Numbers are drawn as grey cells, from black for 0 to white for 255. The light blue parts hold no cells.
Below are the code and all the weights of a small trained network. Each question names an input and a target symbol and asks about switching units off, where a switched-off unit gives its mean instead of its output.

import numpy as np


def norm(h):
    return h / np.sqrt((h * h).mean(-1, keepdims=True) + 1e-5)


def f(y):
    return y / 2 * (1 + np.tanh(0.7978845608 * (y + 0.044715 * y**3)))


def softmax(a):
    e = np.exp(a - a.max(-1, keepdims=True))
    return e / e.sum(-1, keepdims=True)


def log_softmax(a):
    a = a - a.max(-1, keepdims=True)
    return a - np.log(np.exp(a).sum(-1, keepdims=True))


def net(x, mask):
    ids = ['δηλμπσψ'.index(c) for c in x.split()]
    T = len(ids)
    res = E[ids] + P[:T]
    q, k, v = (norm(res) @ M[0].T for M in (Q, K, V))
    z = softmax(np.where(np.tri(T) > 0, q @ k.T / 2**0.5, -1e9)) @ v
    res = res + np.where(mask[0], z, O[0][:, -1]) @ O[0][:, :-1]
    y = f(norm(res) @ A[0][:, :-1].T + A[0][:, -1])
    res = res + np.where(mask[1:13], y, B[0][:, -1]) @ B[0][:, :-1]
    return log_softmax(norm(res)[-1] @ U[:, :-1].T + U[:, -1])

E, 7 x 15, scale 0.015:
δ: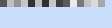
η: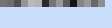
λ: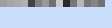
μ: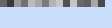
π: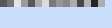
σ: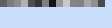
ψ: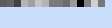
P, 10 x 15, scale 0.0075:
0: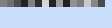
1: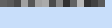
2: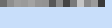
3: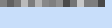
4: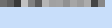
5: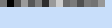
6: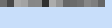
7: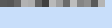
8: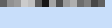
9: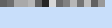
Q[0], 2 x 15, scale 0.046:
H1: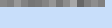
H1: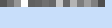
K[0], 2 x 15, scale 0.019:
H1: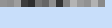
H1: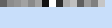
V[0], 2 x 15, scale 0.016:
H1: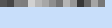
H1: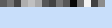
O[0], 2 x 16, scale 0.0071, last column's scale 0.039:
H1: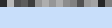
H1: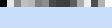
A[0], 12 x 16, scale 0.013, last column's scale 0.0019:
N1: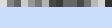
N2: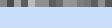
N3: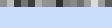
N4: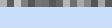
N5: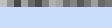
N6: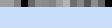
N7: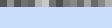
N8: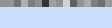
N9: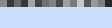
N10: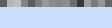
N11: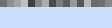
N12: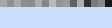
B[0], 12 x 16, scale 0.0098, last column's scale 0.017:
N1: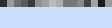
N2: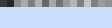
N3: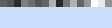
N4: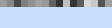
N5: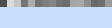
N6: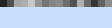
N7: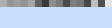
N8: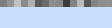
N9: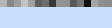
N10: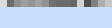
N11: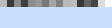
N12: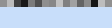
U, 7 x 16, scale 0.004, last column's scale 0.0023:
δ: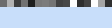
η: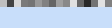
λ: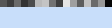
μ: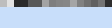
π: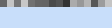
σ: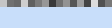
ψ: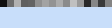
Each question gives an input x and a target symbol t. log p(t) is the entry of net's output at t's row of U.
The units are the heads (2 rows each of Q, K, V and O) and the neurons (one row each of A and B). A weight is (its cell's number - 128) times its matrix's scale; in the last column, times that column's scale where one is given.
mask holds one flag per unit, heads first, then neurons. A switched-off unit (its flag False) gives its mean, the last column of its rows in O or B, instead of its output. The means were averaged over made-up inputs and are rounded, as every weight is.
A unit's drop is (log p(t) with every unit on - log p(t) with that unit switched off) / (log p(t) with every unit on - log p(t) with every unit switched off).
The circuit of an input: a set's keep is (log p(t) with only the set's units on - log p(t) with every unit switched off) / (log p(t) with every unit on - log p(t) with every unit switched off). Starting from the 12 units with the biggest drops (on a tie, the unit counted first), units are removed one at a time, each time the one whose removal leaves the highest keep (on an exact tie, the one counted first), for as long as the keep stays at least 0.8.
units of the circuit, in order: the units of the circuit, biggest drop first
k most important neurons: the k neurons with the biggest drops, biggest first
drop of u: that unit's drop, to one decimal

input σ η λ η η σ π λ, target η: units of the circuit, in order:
H1, N11
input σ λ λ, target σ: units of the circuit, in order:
H1, N4, N11
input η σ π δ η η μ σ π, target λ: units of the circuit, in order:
H1, N4, N7
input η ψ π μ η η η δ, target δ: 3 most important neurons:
N3, N11, N10
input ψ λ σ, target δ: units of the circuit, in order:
H1, N3
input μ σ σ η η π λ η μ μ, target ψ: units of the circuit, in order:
H1, N6
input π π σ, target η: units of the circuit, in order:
H1, N11
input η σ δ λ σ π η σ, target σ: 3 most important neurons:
N4, N11, N9
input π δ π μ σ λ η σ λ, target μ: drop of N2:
0.0
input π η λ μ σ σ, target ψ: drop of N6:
0.1
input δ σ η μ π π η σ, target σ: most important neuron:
N4
